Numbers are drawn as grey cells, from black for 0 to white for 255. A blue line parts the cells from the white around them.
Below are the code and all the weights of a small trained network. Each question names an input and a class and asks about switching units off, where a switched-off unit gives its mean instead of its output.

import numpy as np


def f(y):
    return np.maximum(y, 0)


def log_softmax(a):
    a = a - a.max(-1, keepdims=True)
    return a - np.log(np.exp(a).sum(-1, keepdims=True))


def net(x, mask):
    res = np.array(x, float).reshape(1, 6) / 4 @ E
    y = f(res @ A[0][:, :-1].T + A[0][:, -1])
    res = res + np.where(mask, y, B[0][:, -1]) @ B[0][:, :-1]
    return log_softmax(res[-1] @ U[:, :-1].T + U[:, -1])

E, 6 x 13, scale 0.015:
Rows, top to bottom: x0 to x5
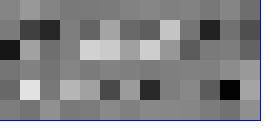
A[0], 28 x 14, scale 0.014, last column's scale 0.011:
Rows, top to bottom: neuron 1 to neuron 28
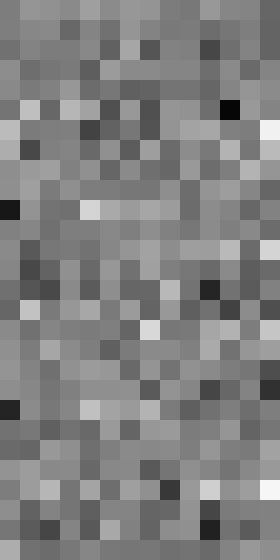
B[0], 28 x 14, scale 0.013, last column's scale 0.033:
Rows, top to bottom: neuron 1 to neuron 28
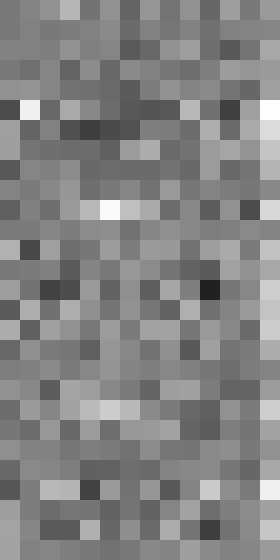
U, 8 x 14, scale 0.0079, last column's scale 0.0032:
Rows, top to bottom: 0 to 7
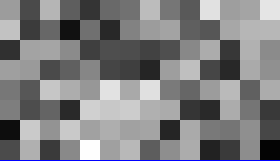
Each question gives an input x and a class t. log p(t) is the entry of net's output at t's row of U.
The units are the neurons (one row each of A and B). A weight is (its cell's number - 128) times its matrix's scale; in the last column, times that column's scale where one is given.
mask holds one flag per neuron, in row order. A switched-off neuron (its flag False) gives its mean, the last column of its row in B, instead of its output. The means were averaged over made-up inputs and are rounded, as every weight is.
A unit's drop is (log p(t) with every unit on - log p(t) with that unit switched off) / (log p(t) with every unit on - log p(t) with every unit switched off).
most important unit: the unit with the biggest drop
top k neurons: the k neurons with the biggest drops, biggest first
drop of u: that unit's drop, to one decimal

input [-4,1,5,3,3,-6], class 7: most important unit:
neuron 25
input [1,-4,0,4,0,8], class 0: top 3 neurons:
(neuron 6; neuron 11; neuron 21)
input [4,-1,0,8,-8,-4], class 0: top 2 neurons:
(neuron 11; neuron 21)
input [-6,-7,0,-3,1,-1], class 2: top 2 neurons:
(neuron 11; neuron 21)
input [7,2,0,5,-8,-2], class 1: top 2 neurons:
(neuron 11; neuron 21)
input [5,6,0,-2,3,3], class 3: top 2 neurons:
(neuron 11; neuron 21)
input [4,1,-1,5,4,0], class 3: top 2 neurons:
(neuron 25; neuron 11)
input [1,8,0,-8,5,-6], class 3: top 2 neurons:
(neuron 11; neuron 21)
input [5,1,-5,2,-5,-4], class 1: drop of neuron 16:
0.0
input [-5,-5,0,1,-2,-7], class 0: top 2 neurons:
(neuron 11; neuron 21)
